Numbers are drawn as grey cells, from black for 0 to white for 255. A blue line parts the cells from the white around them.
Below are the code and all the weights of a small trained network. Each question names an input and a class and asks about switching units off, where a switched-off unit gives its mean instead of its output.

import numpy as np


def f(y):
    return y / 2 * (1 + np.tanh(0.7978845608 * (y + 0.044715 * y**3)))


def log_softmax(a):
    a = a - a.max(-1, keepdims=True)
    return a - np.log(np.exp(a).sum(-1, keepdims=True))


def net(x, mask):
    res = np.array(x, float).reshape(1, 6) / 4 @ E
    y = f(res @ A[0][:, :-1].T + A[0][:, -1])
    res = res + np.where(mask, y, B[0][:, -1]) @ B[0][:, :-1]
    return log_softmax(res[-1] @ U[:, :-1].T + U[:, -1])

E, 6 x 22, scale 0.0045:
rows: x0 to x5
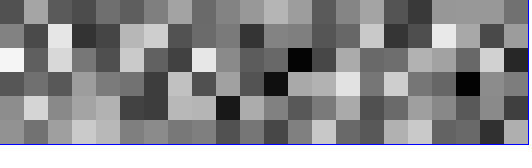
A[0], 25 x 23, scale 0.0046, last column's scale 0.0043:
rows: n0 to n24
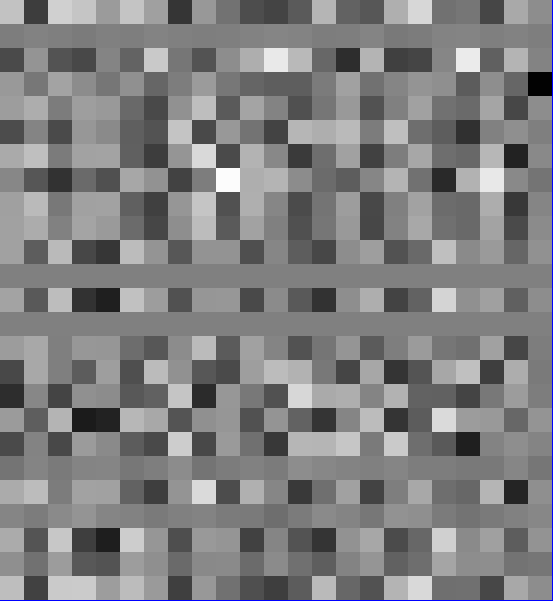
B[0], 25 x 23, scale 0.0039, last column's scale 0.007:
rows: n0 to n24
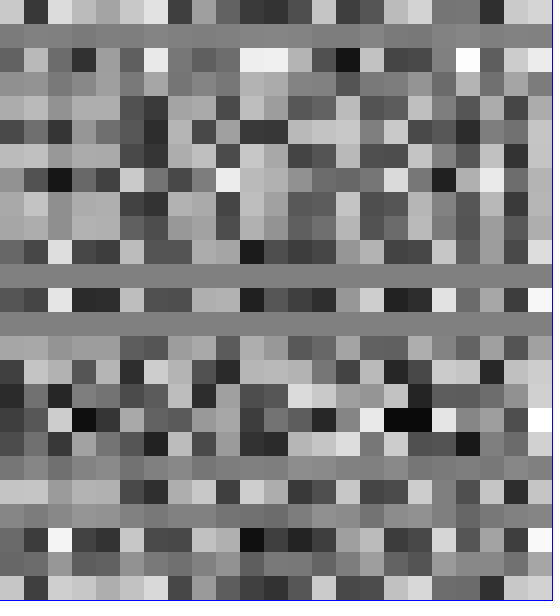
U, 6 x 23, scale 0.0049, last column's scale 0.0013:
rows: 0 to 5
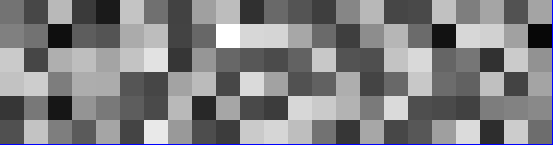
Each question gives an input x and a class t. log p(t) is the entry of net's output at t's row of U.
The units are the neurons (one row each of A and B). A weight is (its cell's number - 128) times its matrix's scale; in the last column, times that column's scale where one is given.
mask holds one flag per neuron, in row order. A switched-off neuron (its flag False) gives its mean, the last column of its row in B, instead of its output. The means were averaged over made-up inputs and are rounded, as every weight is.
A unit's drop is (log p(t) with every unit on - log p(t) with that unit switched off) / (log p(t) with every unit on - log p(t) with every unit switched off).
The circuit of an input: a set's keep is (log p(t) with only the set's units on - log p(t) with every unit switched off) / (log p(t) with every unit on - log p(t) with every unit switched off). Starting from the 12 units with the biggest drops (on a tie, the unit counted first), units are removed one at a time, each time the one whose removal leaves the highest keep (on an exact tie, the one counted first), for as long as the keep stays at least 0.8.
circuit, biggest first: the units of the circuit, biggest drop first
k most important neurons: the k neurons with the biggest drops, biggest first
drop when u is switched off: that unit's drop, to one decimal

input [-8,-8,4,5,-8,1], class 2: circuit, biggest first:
(n24)
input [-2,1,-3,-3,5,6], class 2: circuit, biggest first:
(n24 n0 n17)
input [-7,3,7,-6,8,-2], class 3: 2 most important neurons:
(n20 n6)
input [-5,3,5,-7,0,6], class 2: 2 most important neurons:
(n0 n24)
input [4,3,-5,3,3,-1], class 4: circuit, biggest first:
(n16 n17)
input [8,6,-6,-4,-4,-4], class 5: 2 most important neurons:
(n2 n15)
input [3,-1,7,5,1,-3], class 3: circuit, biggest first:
(n20 n6 n8)
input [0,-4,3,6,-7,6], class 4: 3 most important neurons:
(n18 n5 n16)
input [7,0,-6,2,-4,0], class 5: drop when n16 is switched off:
-0.2
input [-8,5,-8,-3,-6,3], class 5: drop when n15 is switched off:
0.3
